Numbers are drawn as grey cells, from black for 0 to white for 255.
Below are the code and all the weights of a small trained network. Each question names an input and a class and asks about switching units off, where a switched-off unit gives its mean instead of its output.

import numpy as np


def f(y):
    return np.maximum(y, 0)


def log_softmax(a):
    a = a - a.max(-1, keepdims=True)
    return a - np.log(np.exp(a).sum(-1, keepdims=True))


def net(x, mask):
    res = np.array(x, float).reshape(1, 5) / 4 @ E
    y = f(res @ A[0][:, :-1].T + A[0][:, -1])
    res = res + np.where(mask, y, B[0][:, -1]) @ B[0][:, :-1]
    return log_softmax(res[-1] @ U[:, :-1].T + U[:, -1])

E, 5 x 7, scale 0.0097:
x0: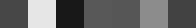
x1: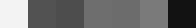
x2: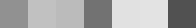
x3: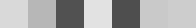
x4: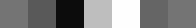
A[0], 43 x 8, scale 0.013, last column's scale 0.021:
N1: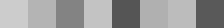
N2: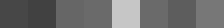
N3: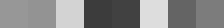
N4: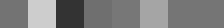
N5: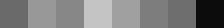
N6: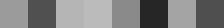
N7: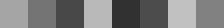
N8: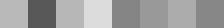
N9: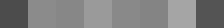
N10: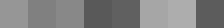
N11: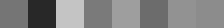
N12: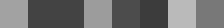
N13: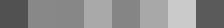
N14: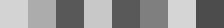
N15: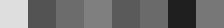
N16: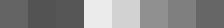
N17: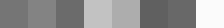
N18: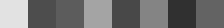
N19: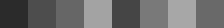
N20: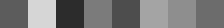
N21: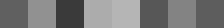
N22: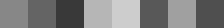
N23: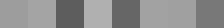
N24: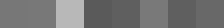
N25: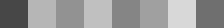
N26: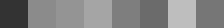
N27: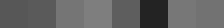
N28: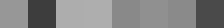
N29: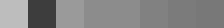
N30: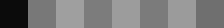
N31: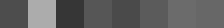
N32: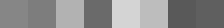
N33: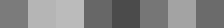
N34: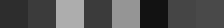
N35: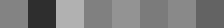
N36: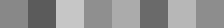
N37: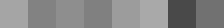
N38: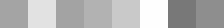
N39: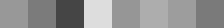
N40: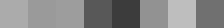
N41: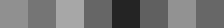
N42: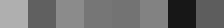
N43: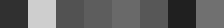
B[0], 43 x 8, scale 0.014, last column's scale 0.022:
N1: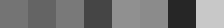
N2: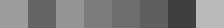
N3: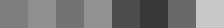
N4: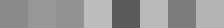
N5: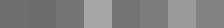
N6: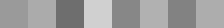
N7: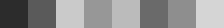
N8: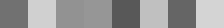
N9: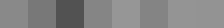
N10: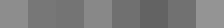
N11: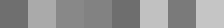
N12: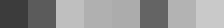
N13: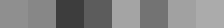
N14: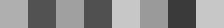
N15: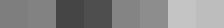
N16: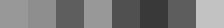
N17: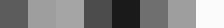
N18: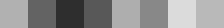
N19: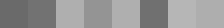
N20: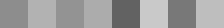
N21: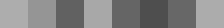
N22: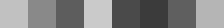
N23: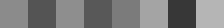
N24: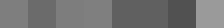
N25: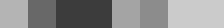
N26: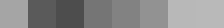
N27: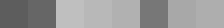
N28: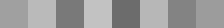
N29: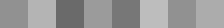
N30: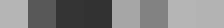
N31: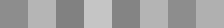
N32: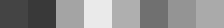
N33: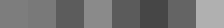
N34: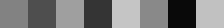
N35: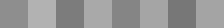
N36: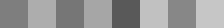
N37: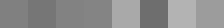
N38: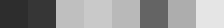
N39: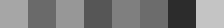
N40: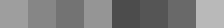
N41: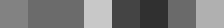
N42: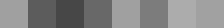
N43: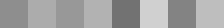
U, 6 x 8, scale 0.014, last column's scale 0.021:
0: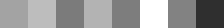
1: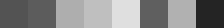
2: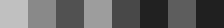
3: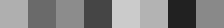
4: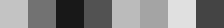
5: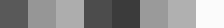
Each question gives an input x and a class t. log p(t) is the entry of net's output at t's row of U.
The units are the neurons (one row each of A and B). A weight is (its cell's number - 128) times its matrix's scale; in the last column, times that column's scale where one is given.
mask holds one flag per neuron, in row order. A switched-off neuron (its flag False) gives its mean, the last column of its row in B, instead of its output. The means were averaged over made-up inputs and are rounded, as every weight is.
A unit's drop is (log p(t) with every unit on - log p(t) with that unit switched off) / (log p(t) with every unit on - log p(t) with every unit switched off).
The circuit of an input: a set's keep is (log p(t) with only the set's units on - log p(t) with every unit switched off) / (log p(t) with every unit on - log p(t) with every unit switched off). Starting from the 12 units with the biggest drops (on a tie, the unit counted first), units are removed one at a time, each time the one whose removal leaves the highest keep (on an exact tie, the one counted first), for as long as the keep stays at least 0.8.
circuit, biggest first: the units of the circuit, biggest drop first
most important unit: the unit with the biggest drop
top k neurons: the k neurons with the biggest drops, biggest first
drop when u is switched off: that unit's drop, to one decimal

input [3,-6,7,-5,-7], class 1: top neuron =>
N38
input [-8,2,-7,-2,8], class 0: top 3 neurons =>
N6, N11, N29
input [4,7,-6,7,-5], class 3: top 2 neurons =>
N14, N1
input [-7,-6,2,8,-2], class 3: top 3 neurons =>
N1, N14, N39
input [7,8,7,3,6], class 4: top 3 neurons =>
N18, N15, N42
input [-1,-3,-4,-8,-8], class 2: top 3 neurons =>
N41, N3, N33
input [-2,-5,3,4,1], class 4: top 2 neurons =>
N25, N34
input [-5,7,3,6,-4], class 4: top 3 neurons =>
N18, N15, N34
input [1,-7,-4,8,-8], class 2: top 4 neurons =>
N41, N40, N33, N3
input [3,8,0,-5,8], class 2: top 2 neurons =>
N2, N22
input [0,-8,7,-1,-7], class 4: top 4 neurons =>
N25, N30, N7, N12
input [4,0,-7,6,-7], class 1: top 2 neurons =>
N7, N12
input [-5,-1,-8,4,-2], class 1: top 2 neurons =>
N7, N12
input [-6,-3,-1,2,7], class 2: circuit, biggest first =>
N16
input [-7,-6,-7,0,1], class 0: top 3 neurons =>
N36, N38, N6
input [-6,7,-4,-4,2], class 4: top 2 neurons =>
N18, N15
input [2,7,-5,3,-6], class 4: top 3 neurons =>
N18, N15, N38
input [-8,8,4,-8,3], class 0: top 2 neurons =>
N29, N11
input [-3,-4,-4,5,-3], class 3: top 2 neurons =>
N38, N14
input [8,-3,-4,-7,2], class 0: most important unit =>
N43
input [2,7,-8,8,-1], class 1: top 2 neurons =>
N12, N7
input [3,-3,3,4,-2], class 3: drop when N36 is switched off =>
0.2
